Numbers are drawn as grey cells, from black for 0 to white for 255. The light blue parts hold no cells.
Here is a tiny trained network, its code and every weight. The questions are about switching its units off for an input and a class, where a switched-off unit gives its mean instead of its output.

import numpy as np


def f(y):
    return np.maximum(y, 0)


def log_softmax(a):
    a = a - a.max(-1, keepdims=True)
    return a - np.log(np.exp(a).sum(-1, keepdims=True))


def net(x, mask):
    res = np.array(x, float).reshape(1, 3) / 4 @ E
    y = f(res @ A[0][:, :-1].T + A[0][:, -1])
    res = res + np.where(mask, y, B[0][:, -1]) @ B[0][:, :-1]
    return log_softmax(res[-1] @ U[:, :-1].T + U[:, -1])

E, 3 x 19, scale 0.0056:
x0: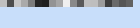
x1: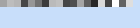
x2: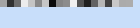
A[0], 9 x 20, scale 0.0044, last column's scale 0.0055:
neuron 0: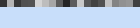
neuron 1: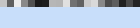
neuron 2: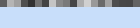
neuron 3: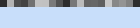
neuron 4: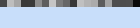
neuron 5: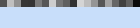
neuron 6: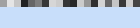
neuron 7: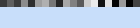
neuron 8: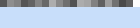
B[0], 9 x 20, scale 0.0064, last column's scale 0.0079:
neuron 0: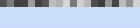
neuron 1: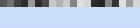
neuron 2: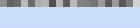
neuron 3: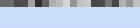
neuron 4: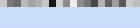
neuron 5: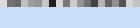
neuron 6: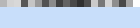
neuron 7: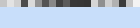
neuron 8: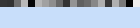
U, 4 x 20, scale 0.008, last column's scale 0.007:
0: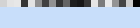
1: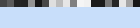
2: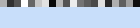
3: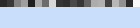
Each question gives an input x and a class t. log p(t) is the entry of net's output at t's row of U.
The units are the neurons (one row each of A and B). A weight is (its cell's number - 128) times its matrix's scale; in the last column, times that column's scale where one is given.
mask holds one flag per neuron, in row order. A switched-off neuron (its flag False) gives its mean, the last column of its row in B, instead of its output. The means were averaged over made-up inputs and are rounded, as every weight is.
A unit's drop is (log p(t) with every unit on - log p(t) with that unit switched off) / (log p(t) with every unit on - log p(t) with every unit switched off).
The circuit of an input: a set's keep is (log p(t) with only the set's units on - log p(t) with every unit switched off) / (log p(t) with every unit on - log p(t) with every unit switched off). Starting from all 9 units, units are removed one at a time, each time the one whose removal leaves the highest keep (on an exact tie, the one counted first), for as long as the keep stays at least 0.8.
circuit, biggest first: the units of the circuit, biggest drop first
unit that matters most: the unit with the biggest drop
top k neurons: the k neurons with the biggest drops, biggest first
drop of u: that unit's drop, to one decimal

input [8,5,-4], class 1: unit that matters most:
neuron 1
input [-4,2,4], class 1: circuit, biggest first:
(neuron 8; neuron 7)
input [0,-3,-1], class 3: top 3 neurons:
(neuron 6; neuron 5; neuron 4)
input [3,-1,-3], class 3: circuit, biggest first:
(neuron 0; neuron 8)
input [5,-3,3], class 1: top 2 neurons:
(neuron 6; neuron 8)
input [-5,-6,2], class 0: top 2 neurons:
(neuron 7; neuron 1)
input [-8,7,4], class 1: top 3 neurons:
(neuron 0; neuron 7; neuron 3)
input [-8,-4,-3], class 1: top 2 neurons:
(neuron 0; neuron 3)
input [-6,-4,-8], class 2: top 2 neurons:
(neuron 4; neuron 5)
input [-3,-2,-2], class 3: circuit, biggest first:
(neuron 1; neuron 6; neuron 5)
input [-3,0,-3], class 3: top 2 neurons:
(neuron 1; neuron 8)
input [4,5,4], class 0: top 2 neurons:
(neuron 8; neuron 2)
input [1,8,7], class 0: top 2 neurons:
(neuron 6; neuron 8)
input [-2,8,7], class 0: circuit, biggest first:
(neuron 6)
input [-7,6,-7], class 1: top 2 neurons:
(neuron 0; neuron 3)
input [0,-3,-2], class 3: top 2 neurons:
(neuron 6; neuron 8)
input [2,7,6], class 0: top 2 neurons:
(neuron 8; neuron 6)
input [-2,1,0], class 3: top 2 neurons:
(neuron 1; neuron 7)
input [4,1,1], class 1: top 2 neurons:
(neuron 7; neuron 6)
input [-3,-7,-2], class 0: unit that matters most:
neuron 7
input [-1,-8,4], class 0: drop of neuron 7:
0.3
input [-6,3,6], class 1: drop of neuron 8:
0.2
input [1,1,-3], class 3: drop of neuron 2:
-0.1
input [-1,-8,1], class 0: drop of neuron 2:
0.0
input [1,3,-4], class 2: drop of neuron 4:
0.1
